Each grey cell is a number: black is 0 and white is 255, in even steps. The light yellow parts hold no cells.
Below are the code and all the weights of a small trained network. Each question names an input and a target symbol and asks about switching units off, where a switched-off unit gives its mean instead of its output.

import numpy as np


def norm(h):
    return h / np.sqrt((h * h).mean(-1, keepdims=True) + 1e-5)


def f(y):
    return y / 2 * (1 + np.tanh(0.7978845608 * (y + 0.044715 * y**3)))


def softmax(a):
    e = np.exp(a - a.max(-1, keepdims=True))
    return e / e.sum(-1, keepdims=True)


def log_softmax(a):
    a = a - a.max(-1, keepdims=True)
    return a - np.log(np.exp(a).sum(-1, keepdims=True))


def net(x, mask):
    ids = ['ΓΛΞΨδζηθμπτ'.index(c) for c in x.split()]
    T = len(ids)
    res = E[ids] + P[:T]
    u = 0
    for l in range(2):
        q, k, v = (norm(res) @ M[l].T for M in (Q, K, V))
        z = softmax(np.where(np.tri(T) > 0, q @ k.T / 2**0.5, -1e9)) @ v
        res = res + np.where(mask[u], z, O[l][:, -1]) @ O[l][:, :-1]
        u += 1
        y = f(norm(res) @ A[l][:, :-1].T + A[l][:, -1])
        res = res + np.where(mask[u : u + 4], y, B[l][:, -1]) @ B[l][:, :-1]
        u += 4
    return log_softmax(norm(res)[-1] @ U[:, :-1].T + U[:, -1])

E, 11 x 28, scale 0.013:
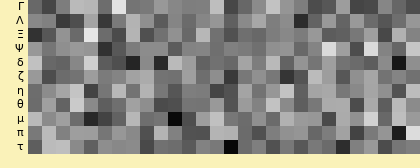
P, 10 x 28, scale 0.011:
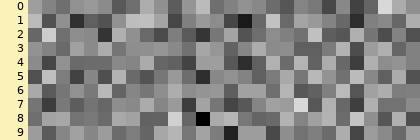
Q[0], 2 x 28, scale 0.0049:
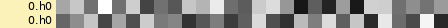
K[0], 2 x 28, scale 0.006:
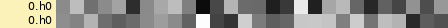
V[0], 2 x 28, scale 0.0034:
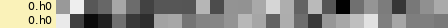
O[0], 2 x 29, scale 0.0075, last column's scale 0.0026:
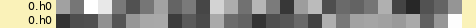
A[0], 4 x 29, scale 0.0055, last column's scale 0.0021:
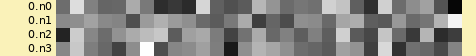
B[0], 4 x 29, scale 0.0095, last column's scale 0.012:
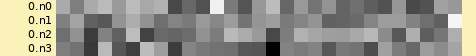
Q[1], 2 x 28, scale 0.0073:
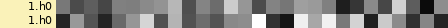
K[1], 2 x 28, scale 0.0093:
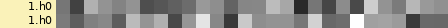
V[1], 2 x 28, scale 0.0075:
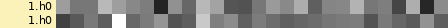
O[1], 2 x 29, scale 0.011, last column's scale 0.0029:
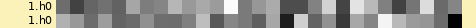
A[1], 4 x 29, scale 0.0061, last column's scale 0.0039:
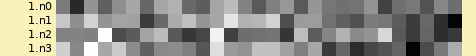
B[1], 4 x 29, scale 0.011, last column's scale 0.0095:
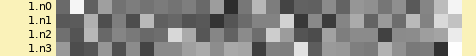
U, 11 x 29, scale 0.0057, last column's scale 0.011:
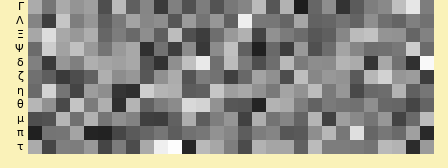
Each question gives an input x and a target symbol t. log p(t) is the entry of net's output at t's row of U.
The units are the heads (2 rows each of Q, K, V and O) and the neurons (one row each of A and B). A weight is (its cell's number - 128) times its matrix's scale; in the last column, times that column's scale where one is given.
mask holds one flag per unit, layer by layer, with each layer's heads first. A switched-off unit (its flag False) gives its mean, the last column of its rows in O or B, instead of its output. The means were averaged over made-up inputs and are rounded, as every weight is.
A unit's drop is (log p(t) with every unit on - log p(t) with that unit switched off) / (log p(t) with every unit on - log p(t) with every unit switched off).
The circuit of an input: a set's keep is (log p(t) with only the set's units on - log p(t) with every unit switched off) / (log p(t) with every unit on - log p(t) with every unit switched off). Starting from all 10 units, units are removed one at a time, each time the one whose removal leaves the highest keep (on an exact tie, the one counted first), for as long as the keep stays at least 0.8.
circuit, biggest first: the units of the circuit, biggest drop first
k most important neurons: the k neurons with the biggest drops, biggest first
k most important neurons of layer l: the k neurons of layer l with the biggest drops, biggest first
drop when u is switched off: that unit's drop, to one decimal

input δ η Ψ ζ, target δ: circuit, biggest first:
[1.h0]
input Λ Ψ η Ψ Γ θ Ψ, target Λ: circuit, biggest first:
[0.h0 1.n2]
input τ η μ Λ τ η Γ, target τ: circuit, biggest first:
[1.n3 0.h0]
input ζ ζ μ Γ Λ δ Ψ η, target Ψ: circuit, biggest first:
[1.n0 1.h0]
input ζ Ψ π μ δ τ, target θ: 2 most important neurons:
[0.n3 0.n0]
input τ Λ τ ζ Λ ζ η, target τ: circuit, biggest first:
[0.h0 1.n3]
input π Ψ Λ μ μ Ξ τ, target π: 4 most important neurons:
[1.n1 1.n3 1.n0 0.n3]
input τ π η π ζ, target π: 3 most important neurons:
[1.n1 1.n3 1.n0]
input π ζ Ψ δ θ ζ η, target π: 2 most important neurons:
[1.n1 1.n3]
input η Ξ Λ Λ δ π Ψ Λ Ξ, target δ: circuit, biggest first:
[0.n2 1.n0]
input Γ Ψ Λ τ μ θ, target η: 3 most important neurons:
[0.n2 1.n2 1.n3]
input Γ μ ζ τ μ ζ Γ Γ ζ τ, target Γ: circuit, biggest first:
[1.h0 1.n1 0.h0]
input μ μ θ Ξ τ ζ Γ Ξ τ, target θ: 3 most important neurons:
[0.n3 0.n0 0.n2]
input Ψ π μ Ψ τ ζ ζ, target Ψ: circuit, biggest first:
[1.n0]
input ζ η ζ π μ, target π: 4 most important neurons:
[1.n1 1.n3 1.n0 0.n3]
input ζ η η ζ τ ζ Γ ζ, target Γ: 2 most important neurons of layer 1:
[1.n1 1.n3]
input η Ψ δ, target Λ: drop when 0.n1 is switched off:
0.0
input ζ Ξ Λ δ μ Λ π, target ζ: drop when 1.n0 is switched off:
0.2
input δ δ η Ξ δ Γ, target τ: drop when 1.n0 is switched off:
0.3
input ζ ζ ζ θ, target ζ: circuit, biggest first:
[0.h0]
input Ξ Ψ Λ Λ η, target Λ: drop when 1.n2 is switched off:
0.8
